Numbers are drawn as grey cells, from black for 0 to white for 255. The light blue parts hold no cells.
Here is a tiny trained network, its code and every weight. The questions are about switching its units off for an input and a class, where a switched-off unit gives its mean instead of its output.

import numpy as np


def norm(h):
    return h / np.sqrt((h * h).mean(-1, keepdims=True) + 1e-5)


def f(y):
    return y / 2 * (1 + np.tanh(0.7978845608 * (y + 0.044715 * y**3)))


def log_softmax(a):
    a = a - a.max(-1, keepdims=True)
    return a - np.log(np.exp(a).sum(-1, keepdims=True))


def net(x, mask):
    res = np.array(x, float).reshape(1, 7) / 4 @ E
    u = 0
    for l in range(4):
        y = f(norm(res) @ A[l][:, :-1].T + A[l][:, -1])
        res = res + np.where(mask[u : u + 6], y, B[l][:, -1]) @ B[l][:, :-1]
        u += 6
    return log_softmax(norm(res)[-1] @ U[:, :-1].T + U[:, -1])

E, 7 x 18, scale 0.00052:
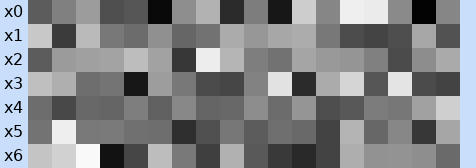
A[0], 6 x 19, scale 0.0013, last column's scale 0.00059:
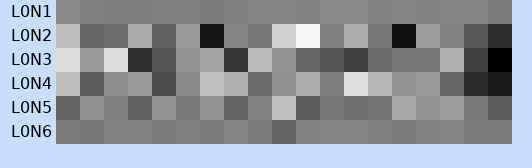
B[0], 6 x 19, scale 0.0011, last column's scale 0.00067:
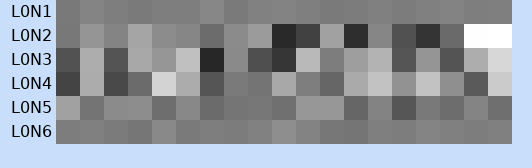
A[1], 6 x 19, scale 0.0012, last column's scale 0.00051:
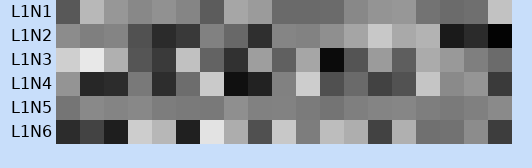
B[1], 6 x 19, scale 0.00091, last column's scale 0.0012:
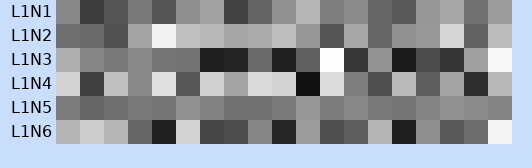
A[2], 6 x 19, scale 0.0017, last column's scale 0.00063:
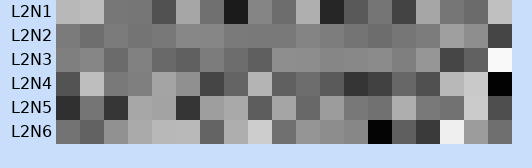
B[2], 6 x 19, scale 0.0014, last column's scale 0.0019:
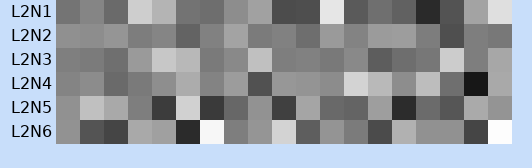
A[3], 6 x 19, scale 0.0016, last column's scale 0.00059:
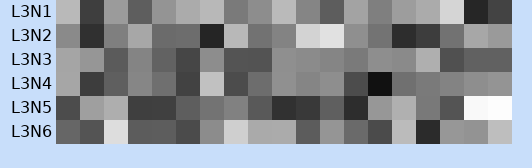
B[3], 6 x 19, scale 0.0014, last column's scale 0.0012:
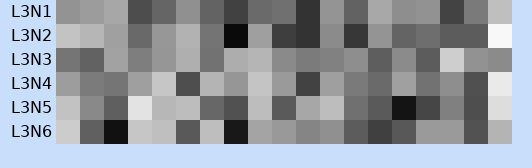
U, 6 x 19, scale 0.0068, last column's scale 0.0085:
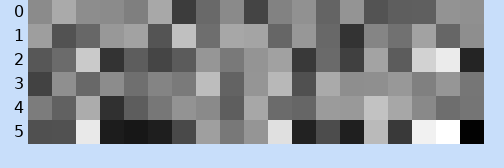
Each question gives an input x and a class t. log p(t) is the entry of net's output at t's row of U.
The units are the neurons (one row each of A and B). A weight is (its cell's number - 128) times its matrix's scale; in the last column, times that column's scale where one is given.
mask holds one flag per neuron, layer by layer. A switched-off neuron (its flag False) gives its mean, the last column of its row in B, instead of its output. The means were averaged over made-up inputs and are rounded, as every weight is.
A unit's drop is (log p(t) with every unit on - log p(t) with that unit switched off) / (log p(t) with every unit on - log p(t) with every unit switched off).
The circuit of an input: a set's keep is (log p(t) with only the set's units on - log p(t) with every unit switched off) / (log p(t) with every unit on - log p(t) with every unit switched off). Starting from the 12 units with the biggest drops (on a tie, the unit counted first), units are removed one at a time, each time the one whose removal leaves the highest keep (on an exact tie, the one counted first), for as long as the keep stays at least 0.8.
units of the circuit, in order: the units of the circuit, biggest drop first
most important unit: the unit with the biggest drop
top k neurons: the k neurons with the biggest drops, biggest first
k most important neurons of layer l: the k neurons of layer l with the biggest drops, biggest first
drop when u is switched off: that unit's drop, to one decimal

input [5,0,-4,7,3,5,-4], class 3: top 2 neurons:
L1N2, L2N6
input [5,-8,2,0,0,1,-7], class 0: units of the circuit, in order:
L2N5
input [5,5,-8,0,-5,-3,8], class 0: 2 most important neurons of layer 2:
L2N6, L2N1
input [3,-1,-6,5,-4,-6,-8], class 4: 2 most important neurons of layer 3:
L3N1, L3N5
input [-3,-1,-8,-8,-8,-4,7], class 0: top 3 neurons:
L0N3, L1N3, L1N2
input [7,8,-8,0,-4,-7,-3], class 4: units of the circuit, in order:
L2N1, L2N6, L3N5
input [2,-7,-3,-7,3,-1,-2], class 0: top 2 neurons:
L2N5, L3N5
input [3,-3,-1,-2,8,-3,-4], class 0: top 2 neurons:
L2N5, L1N6
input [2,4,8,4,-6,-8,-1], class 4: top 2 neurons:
L0N4, L2N1
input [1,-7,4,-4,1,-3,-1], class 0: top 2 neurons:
L3N5, L2N5
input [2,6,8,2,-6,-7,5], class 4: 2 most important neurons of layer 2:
L2N1, L2N5
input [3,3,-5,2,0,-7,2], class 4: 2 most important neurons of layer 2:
L2N6, L2N1
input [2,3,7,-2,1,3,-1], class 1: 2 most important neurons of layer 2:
L2N6, L2N1
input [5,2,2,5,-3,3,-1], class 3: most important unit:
L1N2
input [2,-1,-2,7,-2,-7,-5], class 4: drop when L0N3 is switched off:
0.3
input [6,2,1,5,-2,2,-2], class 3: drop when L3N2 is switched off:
0.1
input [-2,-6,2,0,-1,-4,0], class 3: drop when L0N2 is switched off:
0.0
